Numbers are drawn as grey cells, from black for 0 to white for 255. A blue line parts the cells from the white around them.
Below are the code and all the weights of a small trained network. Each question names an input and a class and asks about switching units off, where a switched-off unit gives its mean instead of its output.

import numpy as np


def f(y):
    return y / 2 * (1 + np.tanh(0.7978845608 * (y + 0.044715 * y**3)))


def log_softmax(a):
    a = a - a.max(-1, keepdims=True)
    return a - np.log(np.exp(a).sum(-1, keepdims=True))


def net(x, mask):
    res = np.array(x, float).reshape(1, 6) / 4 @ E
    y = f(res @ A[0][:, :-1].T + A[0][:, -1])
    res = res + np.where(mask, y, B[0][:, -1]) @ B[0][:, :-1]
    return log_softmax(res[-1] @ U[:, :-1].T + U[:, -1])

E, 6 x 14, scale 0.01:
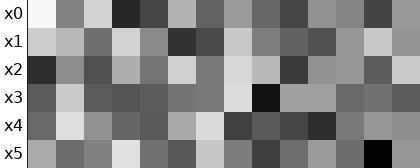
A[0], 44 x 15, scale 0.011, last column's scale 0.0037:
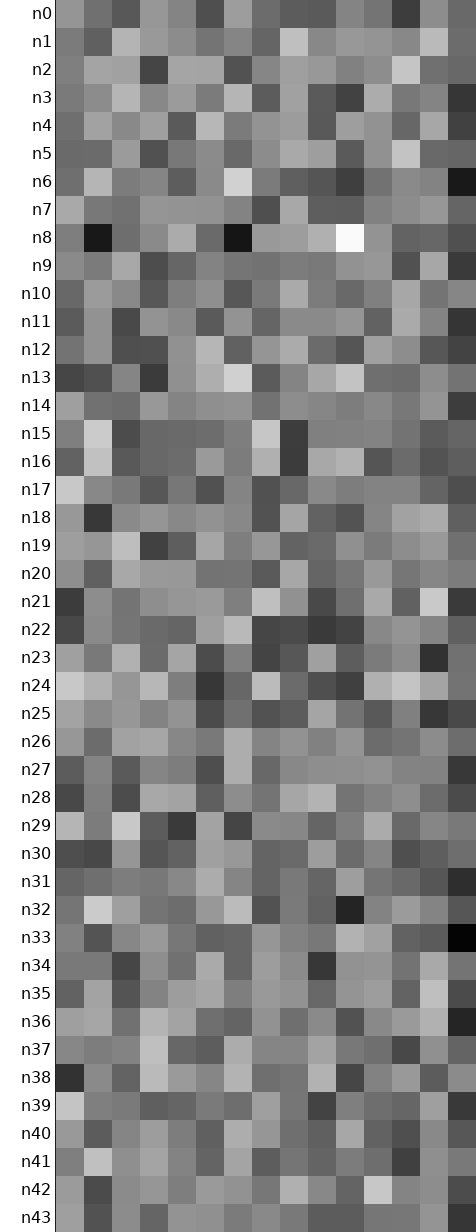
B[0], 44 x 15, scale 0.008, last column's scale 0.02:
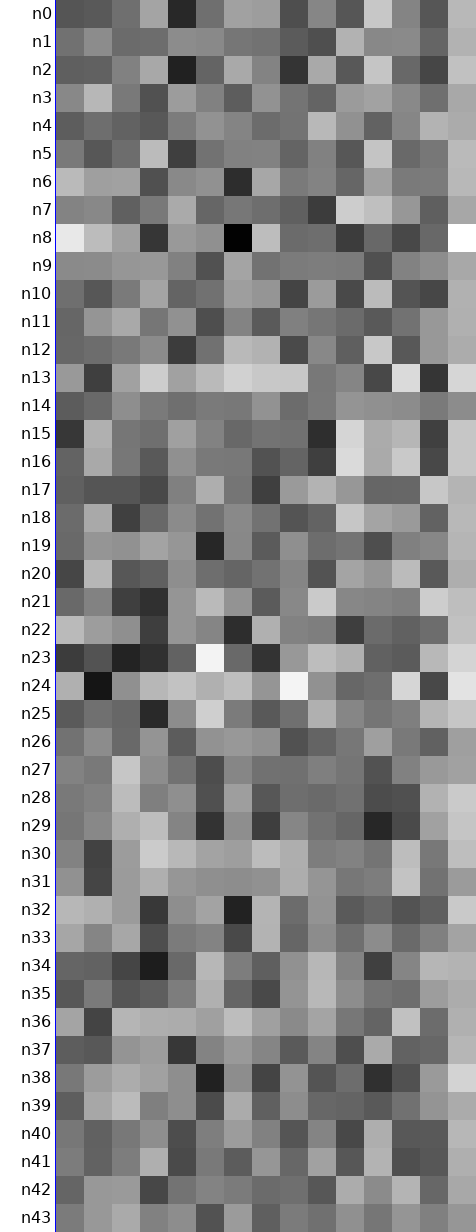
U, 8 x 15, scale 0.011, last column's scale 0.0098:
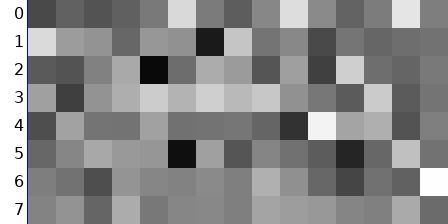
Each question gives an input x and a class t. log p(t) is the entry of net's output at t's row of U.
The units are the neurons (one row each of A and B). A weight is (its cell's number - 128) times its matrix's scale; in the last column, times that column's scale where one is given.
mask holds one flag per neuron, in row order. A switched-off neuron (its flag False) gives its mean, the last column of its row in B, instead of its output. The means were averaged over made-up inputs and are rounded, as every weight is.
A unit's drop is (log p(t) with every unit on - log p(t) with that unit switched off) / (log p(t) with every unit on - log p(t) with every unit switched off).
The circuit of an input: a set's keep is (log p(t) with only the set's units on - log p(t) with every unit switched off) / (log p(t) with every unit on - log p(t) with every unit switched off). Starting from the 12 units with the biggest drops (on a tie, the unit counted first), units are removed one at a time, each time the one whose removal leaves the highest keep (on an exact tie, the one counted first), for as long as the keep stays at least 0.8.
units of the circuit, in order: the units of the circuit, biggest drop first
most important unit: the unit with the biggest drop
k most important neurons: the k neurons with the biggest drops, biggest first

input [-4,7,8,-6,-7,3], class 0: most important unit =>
n21
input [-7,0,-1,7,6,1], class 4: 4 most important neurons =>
[n15, n16, n8, n29]
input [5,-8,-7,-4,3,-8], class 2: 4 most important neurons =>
[n2, n5, n24, n10]
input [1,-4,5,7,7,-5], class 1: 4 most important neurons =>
[n22, n32, n6, n18]
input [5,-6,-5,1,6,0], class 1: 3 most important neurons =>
[n32, n22, n24]
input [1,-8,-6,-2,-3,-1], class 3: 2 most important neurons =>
[n13, n30]
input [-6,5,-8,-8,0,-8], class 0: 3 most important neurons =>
[n23, n25, n17]
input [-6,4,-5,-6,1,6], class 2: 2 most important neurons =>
[n37, n0]
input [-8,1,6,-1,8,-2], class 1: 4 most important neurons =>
[n32, n22, n6, n29]
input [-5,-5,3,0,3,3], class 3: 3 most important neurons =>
[n13, n29, n30]
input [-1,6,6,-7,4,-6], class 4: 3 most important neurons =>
[n7, n18, n23]
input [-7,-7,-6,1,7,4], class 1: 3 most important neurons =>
[n22, n32, n6]
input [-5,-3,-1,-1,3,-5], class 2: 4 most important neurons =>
[n2, n5, n10, n29]
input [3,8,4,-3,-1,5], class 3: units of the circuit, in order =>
[n24]
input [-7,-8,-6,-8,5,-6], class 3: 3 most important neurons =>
[n13, n30, n15]
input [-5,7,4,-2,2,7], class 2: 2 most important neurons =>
[n37, n0]
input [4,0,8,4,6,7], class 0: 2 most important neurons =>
[n21, n34]
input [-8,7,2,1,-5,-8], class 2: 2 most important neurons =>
[n2, n5]
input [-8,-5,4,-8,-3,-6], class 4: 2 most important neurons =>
[n18, n1]
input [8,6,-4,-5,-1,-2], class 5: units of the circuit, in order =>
[n29]
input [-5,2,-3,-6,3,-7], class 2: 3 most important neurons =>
[n2, n5, n10]
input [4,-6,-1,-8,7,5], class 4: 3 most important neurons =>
[n8, n18, n7]
